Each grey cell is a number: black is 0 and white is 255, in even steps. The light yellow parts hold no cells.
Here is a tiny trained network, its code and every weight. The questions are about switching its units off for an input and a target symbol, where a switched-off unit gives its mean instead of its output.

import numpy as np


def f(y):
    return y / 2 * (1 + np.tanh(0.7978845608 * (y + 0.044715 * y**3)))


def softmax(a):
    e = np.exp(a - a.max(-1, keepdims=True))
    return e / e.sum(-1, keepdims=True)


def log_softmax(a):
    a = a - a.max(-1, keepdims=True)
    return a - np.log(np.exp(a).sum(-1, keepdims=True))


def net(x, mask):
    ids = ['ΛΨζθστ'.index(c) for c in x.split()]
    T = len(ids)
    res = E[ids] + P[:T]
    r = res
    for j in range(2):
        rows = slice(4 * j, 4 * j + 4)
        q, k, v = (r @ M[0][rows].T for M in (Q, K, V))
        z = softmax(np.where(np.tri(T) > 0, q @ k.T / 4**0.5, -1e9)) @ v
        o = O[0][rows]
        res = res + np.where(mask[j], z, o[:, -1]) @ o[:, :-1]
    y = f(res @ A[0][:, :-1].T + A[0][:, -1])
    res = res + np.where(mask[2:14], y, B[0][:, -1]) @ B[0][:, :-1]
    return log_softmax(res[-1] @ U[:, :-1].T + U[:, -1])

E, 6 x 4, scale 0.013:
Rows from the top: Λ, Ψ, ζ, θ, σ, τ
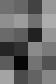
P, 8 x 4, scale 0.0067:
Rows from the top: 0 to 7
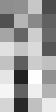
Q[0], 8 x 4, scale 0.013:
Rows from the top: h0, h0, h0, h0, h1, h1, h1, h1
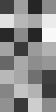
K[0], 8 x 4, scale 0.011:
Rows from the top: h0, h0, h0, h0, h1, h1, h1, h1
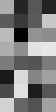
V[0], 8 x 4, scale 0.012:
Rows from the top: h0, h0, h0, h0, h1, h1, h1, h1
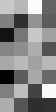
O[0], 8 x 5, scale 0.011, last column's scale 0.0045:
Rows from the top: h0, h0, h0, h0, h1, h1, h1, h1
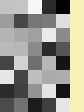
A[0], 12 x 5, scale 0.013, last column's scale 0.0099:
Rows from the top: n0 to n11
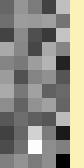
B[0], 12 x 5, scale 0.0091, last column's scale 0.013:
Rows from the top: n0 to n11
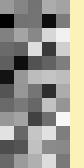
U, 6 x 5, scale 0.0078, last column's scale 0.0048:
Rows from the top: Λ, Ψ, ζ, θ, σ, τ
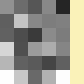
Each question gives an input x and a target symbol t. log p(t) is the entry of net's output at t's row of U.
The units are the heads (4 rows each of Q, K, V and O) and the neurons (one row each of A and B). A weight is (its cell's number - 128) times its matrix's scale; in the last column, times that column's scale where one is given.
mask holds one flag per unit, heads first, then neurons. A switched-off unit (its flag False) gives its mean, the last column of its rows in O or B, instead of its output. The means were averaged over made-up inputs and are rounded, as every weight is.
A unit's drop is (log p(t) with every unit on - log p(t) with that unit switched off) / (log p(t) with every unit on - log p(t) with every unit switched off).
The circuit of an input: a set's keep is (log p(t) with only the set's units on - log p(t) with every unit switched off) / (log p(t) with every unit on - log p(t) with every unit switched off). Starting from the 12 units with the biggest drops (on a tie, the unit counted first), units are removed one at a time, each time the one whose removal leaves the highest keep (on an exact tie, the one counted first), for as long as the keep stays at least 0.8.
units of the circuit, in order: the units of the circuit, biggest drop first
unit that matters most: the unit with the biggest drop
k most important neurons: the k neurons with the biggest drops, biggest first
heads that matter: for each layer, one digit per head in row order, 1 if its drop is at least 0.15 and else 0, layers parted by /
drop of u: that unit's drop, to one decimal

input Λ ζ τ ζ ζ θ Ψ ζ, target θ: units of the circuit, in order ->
h1, n8, h0
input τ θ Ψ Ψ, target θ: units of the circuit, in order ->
h1, n8
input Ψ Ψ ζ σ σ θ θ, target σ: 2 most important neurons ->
n6, n2
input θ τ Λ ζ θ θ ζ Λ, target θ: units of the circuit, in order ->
h1, n8
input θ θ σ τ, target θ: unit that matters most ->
h0
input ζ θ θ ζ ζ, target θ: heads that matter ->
01
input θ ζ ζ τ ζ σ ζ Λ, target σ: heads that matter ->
01
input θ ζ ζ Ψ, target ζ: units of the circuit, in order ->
h0, h1
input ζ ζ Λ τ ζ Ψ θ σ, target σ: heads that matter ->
10
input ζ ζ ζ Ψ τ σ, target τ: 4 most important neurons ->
n0, n2, n3, n5
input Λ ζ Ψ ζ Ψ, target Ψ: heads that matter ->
11
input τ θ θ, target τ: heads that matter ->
01
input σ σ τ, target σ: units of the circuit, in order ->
h1, h0
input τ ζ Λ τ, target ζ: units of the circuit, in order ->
h0
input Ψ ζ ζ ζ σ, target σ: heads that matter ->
11
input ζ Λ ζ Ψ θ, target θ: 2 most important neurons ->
n9, n10
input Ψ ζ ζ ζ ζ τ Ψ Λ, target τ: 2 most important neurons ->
n2, n5
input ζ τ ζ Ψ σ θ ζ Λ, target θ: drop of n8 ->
0.2
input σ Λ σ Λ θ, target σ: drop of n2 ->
0.3
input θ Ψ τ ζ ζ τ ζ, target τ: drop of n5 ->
0.2
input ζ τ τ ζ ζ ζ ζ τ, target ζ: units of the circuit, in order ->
h1
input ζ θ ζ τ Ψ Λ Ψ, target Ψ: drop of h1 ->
1.0
